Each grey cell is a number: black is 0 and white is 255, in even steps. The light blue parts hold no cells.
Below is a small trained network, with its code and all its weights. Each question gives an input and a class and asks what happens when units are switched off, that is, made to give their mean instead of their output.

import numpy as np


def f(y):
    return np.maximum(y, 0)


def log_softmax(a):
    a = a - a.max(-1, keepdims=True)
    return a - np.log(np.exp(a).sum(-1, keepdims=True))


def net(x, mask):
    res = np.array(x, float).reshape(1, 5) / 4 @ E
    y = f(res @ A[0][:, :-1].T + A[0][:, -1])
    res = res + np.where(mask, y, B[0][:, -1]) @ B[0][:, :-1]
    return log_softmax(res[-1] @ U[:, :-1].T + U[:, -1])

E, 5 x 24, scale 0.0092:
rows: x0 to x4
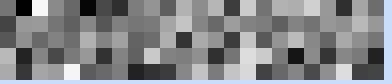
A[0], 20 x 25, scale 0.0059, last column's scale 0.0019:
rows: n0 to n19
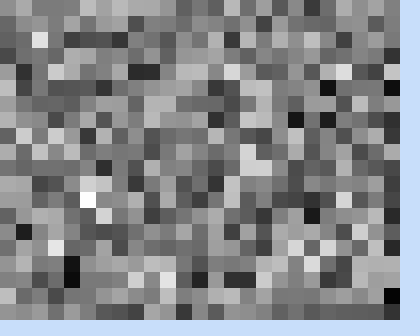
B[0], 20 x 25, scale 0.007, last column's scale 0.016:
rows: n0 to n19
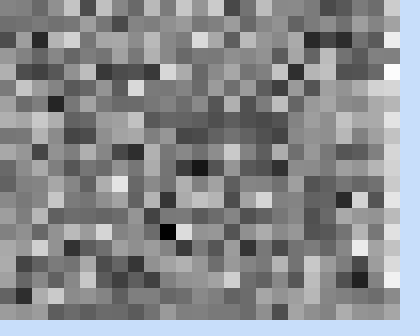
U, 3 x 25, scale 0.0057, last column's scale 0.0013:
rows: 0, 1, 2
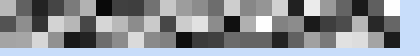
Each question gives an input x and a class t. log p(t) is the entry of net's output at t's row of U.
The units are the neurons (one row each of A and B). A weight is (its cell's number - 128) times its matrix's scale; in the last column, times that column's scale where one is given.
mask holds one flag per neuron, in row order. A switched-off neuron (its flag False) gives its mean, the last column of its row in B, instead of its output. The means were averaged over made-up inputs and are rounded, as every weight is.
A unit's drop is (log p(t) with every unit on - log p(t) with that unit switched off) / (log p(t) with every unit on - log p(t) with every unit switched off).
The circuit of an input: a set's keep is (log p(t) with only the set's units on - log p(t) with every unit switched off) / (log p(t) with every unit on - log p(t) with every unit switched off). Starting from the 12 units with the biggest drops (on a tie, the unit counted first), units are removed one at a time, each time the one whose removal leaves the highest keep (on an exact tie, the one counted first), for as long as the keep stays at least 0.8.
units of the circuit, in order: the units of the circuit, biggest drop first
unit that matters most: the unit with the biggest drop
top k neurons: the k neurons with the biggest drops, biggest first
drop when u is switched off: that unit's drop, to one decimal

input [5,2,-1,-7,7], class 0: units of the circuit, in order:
(n4)
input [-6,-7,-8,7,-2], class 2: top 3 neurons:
(n7; n2; n10)
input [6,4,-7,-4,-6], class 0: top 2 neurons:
(n17; n16)
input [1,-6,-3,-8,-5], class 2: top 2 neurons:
(n8; n15)
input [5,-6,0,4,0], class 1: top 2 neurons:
(n2; n14)
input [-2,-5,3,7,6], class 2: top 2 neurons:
(n7; n10)
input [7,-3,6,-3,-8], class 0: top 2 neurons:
(n17; n16)
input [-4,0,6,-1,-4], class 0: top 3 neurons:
(n17; n2; n14)
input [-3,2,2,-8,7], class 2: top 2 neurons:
(n15; n8)
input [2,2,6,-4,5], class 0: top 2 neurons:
(n4; n7)
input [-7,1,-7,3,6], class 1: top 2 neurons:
(n12; n11)
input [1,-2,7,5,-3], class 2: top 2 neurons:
(n4; n7)
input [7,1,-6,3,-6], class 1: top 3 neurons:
(n2; n14; n4)
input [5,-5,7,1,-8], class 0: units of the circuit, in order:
(n17)
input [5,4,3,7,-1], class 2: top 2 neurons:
(n10; n7)
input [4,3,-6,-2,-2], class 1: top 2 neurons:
(n4; n2)
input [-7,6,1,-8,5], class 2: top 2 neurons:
(n15; n8)
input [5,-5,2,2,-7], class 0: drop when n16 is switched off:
0.1
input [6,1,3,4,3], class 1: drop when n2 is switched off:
0.1
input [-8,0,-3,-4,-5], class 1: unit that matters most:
n12
